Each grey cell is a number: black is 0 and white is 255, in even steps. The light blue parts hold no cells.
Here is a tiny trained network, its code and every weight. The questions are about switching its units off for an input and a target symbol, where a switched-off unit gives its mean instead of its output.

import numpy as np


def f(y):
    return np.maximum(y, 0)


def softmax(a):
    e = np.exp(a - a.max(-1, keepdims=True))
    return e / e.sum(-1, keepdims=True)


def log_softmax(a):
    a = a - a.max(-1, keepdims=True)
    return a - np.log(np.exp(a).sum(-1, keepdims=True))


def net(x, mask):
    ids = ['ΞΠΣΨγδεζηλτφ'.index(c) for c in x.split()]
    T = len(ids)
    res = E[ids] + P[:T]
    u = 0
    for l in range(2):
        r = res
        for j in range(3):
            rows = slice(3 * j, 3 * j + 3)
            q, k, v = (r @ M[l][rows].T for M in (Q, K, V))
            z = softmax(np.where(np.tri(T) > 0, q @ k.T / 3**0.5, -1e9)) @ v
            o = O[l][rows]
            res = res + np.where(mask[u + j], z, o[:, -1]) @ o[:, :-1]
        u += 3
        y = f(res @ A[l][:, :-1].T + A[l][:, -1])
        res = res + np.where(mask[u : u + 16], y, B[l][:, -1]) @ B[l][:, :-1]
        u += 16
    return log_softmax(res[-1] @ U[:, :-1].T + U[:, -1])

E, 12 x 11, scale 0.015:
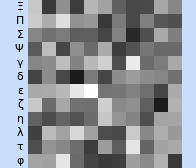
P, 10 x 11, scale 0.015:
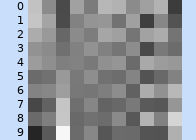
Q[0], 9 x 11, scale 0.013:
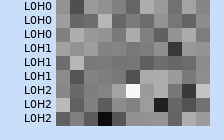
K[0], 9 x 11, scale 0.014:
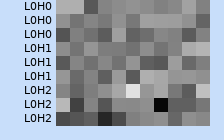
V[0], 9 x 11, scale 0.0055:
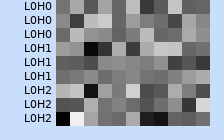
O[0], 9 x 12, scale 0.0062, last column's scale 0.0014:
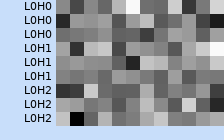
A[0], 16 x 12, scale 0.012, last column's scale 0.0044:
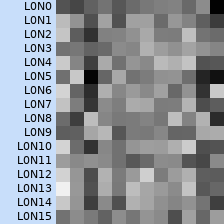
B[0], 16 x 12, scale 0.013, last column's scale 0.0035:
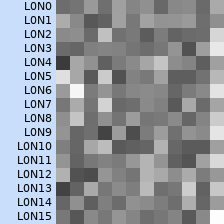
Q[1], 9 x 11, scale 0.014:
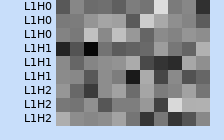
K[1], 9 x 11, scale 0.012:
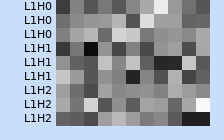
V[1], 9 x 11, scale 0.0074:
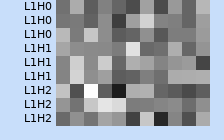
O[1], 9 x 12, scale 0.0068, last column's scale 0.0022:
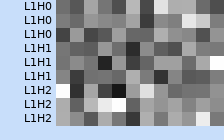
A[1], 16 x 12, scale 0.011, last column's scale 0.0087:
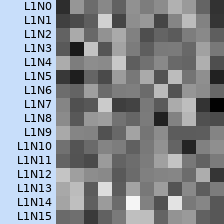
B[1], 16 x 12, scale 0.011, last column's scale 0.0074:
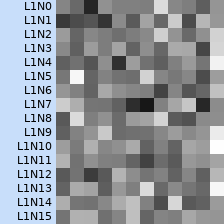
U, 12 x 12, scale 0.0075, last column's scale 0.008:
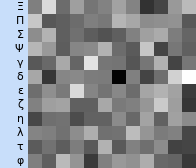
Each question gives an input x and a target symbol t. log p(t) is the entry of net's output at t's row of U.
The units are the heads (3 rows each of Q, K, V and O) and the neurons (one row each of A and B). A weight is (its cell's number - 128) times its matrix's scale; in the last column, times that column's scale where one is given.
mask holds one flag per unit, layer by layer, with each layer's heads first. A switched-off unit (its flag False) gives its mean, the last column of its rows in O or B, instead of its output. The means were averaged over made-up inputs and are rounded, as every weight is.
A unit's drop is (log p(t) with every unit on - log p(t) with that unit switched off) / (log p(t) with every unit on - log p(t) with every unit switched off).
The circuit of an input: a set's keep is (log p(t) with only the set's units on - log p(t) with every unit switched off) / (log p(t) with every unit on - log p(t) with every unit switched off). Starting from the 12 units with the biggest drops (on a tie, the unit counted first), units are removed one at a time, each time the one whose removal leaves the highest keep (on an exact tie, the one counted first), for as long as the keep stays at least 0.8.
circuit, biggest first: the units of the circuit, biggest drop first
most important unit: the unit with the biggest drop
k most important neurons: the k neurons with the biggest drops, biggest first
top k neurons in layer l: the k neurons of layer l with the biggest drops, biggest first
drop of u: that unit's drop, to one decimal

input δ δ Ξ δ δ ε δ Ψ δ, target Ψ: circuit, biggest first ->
(L0N8 L1H1 L1N14)
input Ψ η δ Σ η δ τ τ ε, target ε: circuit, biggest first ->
(L0H2 L1H2 L0N12 L0N13)
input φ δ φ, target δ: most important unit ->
L0H2
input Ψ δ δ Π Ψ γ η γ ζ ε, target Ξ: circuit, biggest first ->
(L0H2 L0N6)
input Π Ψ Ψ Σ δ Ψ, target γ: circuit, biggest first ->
(L0H2 L1N3 L0N0 L0N9)
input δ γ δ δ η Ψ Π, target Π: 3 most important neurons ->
(L0N12 L0N11 L0N13)
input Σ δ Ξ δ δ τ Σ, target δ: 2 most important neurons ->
(L1N13 L0N2)
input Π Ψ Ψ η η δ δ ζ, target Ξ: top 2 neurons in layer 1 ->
(L1N3 L1N6)
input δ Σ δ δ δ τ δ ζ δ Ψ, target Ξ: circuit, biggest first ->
(L0H1 L0N5)
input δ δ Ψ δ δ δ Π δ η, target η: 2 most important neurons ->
(L1N1 L0N2)
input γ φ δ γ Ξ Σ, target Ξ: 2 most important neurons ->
(L1N13 L0N6)
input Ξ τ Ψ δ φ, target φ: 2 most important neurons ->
(L0N13 L0N4)
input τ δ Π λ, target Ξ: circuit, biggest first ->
(L0H2 L0N6 L1N13)
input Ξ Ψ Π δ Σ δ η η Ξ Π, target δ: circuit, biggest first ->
(L1N13)
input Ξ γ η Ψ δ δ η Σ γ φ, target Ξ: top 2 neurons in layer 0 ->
(L0N11 L0N6)
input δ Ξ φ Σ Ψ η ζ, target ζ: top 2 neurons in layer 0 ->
(L0N14 L0N13)
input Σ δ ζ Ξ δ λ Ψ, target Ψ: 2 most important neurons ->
(L1N14 L0N5)
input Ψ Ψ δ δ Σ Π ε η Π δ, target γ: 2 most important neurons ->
(L1N3 L0N15)
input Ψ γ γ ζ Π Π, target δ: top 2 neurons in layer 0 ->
(L0N11 L0N13)
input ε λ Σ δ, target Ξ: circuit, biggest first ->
(L0N5)
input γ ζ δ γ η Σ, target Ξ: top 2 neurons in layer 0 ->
(L0N6 L0N2)
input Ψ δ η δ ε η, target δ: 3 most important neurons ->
(L0N6 L1N13 L0N13)
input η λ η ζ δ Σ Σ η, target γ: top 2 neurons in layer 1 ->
(L1N3 L1N5)
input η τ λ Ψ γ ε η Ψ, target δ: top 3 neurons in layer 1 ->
(L1N13 L1N10 L1N5)
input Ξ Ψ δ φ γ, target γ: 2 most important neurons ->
(L0N13 L1N3)
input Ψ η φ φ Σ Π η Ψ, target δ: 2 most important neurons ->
(L0N5 L1N13)
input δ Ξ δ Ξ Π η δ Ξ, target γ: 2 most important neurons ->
(L1N3 L0N6)
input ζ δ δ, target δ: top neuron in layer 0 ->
(L0N10)
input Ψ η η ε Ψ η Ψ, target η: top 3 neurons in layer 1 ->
(L1N1 L1N10 L1N9)
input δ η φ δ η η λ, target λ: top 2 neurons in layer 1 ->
(L1N0 L1N2)
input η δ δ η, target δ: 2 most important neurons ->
(L1N13 L0N13)
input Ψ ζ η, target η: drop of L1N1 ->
0.8
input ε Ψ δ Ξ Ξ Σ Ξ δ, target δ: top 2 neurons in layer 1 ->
(L1N13 L1N10)
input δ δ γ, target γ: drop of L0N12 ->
0.0
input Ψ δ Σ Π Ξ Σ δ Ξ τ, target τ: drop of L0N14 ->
0.1
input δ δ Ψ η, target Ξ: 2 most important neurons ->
(L1N13 L0N6)
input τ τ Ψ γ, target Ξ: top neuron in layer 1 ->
(L1N3)
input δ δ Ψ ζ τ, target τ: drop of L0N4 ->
0.2
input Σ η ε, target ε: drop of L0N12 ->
0.2
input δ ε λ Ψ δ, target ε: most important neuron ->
(L0N6)
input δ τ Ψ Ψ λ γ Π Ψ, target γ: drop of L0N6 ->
0.2
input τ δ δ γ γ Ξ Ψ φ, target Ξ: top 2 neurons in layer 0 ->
(L0N6 L0N11)
